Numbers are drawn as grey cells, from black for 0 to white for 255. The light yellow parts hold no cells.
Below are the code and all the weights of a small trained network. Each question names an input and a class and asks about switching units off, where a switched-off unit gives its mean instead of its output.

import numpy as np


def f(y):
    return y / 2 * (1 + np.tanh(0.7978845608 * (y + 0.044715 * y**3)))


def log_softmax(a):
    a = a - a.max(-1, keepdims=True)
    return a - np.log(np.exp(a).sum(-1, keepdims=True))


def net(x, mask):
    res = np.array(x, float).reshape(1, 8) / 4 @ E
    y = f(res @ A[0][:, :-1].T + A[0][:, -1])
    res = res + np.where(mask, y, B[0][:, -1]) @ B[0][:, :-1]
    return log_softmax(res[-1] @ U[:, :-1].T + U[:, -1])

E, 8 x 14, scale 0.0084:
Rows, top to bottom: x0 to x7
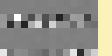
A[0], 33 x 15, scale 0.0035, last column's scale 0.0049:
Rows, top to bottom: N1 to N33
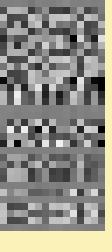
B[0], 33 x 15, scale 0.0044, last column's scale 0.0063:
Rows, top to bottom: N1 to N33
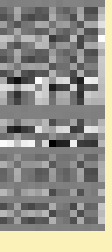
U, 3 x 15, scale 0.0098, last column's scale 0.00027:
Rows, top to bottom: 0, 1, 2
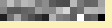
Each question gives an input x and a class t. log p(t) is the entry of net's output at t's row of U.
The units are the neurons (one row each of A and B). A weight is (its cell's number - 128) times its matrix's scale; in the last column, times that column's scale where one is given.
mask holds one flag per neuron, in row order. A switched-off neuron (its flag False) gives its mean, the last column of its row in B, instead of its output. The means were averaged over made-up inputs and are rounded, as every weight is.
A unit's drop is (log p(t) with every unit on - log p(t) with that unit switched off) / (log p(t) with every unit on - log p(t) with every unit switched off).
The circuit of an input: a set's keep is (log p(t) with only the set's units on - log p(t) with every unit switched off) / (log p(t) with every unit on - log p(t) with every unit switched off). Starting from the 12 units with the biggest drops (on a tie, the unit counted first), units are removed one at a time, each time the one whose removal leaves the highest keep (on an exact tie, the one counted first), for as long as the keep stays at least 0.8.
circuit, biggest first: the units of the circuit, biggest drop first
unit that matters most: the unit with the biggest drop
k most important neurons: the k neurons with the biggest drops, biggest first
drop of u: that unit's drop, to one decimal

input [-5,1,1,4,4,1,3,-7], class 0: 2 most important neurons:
N6, N13
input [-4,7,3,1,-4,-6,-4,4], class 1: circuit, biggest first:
N6
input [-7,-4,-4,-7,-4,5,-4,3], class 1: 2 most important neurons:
N19, N6
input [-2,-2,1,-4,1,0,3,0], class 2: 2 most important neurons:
N6, N21
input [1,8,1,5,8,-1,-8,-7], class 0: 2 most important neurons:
N13, N6
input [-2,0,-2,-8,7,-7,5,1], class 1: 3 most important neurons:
N19, N6, N13
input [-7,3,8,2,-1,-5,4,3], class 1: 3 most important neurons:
N14, N15, N6
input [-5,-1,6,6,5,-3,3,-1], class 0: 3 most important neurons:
N13, N12, N19
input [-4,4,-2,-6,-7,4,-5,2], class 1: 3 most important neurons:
N19, N6, N13
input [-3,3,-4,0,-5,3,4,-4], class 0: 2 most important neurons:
N21, N6
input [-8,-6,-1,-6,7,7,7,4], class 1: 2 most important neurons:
N19, N6
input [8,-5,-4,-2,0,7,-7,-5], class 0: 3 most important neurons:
N21, N6, N19
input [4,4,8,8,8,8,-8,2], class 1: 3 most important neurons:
N14, N15, N4
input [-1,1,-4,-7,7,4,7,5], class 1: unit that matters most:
N19
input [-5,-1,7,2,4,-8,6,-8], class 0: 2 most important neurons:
N13, N6
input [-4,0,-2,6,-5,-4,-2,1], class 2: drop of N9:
0.1
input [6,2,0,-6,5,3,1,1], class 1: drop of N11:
-0.1
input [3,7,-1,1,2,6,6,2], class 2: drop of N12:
0.2
